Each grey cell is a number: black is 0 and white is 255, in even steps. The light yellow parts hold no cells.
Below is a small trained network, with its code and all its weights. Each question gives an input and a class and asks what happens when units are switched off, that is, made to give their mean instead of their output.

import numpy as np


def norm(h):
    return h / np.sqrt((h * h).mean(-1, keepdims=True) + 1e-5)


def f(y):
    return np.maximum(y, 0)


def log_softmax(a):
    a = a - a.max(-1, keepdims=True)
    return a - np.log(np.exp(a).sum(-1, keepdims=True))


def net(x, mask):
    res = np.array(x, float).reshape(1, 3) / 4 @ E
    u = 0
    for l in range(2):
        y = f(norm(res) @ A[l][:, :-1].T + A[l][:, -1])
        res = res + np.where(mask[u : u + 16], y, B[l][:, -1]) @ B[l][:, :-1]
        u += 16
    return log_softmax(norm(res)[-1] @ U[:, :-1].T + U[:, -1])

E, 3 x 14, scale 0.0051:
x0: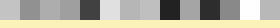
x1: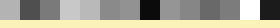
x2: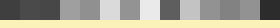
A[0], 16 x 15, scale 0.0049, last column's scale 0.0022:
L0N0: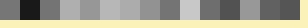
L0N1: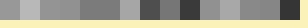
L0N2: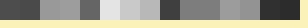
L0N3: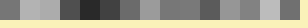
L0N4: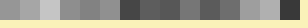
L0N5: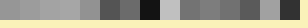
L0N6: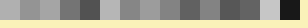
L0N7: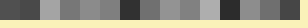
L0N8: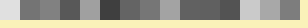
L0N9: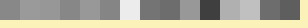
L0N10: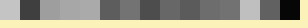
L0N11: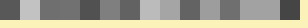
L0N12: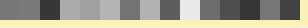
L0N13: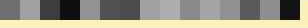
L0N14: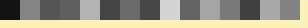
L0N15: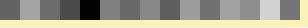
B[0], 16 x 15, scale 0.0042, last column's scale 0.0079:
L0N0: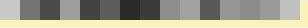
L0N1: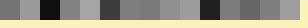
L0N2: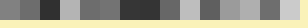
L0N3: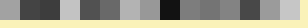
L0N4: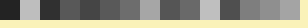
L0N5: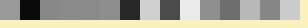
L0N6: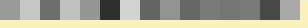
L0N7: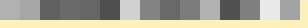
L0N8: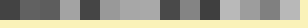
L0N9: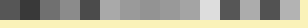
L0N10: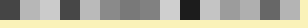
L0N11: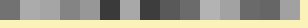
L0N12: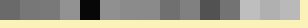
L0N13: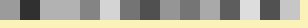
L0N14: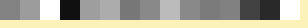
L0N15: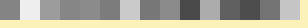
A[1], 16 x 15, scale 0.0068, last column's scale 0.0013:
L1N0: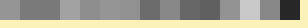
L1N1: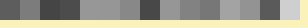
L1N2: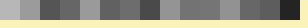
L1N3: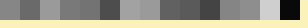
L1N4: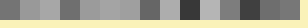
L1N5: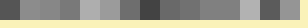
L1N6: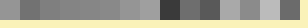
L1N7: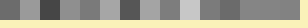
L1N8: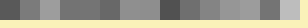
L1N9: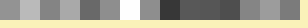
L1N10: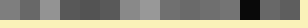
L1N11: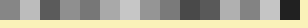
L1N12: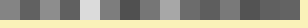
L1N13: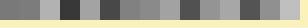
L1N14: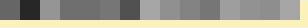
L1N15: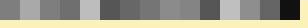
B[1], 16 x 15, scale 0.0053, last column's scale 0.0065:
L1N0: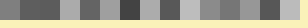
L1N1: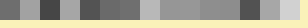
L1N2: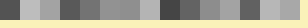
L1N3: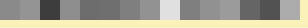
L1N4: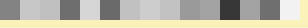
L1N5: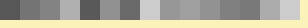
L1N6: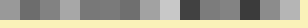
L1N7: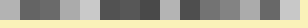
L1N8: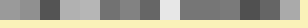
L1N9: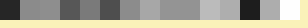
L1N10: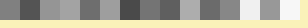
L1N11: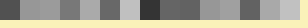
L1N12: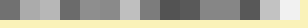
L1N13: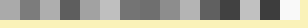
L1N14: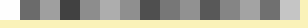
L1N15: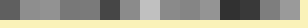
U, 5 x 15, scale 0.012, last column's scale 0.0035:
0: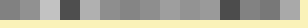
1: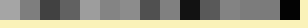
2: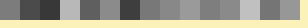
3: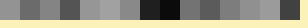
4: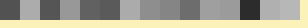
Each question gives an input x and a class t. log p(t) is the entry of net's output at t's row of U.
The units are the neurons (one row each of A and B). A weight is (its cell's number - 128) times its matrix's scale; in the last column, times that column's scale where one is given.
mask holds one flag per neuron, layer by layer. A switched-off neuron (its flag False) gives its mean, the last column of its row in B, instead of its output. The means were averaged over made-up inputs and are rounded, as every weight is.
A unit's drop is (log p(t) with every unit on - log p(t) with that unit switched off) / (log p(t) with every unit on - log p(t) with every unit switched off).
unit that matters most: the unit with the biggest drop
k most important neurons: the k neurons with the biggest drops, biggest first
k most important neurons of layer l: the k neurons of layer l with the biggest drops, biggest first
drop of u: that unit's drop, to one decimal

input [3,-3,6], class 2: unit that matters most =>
L0N2
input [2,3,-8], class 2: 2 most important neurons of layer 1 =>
L1N12, L1N0
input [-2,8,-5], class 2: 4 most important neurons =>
L0N8, L0N5, L0N14, L1N4
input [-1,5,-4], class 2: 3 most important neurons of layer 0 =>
L0N8, L0N5, L0N14
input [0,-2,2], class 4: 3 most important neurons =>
L0N5, L0N15, L1N10
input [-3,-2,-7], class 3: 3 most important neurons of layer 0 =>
L0N5, L0N3, L0N10
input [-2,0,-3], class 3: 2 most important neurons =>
L0N5, L1N4
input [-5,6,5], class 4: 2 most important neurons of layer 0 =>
L0N5, L0N13
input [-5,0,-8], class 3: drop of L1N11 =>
-0.1
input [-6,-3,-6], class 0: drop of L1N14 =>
0.0
